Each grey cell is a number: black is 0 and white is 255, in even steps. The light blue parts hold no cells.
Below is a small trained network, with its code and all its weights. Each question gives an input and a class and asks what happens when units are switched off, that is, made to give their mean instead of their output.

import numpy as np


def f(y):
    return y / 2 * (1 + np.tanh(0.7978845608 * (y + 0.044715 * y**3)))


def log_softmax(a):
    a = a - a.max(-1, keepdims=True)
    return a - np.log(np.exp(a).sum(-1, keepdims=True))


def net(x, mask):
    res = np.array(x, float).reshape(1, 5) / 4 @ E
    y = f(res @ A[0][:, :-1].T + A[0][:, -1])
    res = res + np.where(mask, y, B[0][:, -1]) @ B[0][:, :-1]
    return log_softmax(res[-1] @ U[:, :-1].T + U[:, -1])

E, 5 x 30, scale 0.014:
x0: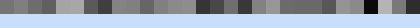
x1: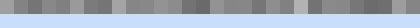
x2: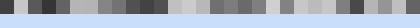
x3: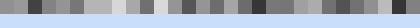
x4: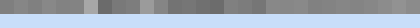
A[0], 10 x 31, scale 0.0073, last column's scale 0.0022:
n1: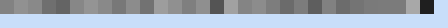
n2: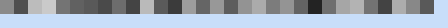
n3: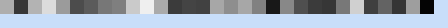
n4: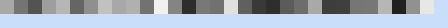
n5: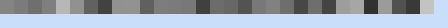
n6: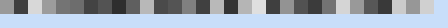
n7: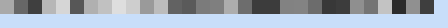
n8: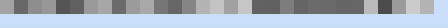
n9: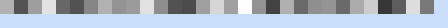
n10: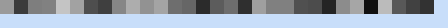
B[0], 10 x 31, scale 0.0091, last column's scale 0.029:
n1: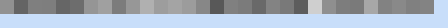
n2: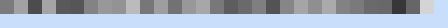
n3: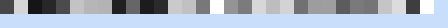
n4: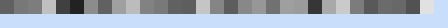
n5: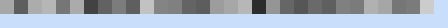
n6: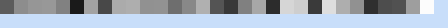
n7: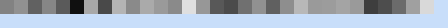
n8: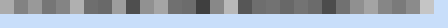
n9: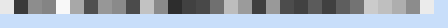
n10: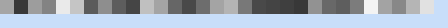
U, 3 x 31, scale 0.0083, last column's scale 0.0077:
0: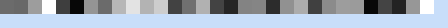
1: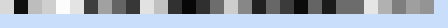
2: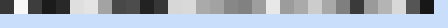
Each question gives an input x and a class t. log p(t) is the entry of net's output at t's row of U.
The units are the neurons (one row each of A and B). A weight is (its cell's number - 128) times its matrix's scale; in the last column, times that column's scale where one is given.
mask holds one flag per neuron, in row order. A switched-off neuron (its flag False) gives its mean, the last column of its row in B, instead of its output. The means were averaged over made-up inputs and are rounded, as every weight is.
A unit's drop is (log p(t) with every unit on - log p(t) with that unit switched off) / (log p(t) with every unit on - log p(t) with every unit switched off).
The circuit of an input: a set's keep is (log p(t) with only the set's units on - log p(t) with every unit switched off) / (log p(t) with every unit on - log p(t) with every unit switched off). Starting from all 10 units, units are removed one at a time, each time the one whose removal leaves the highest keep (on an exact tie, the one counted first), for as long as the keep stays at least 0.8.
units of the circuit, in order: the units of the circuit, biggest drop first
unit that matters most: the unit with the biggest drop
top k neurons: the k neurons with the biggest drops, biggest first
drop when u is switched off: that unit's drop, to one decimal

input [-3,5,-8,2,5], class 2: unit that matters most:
n3
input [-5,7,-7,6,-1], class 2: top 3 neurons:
[n3; n6; n7]
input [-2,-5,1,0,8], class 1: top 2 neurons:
[n3; n6]
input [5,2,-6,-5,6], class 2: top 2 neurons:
[n3; n9]
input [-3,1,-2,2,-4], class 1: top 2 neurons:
[n6; n9]
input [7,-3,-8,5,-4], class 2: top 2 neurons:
[n3; n7]
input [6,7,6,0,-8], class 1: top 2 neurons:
[n3; n6]
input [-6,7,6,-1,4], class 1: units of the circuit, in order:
[n3; n6]
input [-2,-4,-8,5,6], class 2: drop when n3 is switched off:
2.7
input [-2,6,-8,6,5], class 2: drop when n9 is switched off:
0.0
